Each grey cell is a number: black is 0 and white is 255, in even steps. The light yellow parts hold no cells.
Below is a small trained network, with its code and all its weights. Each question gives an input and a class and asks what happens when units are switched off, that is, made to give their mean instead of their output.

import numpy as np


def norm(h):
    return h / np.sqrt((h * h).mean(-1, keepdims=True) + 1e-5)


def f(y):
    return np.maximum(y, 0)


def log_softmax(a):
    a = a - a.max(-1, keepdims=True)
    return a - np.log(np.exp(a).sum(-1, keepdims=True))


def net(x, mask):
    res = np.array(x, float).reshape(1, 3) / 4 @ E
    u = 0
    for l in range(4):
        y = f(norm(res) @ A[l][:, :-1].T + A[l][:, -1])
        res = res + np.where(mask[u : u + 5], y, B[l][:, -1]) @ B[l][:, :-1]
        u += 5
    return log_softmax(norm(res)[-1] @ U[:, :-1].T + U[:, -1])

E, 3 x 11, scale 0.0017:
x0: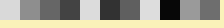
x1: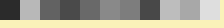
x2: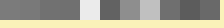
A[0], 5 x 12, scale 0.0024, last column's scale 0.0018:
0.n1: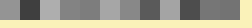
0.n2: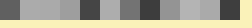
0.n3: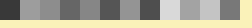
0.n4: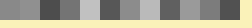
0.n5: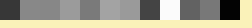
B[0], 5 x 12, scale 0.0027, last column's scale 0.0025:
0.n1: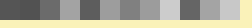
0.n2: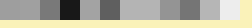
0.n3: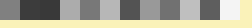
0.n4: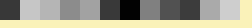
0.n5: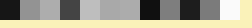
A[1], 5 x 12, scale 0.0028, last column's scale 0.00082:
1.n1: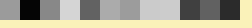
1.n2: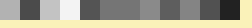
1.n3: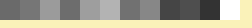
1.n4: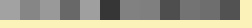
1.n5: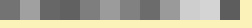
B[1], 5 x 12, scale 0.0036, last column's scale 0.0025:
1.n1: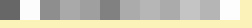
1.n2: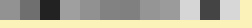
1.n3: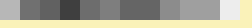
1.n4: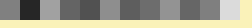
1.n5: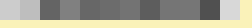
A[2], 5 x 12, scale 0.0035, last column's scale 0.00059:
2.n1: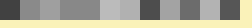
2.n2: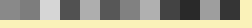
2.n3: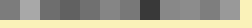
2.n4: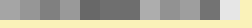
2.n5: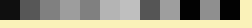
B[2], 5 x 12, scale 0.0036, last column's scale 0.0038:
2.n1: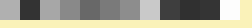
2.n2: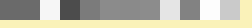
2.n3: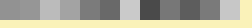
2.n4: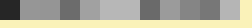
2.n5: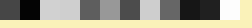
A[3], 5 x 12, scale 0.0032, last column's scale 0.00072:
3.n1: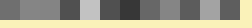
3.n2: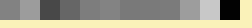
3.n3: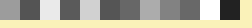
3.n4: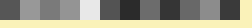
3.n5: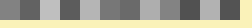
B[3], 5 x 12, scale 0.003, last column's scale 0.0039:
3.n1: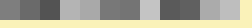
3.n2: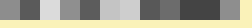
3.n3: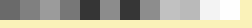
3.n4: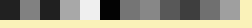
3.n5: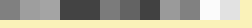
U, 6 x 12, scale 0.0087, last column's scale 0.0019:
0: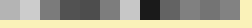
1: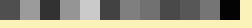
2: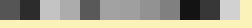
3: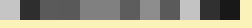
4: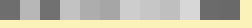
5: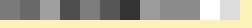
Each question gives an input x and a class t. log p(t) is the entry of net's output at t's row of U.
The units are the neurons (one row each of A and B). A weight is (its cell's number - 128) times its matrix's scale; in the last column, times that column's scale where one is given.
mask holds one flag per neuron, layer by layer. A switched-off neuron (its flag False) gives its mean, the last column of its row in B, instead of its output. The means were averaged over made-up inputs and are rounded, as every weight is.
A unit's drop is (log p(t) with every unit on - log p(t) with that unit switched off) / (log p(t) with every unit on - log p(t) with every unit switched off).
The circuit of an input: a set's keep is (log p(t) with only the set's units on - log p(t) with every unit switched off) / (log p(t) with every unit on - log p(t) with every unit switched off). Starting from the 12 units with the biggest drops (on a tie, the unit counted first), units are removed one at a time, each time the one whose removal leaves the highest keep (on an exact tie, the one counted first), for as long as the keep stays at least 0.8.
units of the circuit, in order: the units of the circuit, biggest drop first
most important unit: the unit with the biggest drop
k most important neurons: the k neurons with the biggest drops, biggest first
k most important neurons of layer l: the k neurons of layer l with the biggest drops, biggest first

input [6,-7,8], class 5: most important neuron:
2.n2
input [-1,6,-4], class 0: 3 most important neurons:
1.n5, 2.n5, 0.n2
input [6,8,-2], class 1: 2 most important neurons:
3.n4, 2.n2
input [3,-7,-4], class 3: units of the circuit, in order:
1.n2, 2.n5
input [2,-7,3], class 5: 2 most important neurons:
0.n3, 0.n4
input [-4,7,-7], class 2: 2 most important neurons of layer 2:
2.n1, 2.n5
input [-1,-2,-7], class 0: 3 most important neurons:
2.n5, 0.n5, 1.n5
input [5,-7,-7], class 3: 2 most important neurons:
1.n2, 2.n5
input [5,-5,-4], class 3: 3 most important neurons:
1.n2, 0.n2, 0.n5
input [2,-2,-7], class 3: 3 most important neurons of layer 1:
1.n1, 1.n2, 1.n5
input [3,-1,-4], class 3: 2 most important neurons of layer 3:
3.n3, 3.n5
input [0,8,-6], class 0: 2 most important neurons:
1.n5, 2.n5
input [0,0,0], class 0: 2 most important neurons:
2.n5, 0.n4
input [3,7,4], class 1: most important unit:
0.n3
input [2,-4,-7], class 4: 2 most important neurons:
0.n5, 0.n4
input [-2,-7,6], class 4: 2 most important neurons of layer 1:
1.n2, 1.n1
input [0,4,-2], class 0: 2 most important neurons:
1.n5, 2.n5
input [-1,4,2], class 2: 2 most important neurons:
0.n5, 1.n2
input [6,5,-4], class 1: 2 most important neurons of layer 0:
0.n2, 0.n5
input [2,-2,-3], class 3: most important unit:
0.n2
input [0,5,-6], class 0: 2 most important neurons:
1.n5, 2.n5
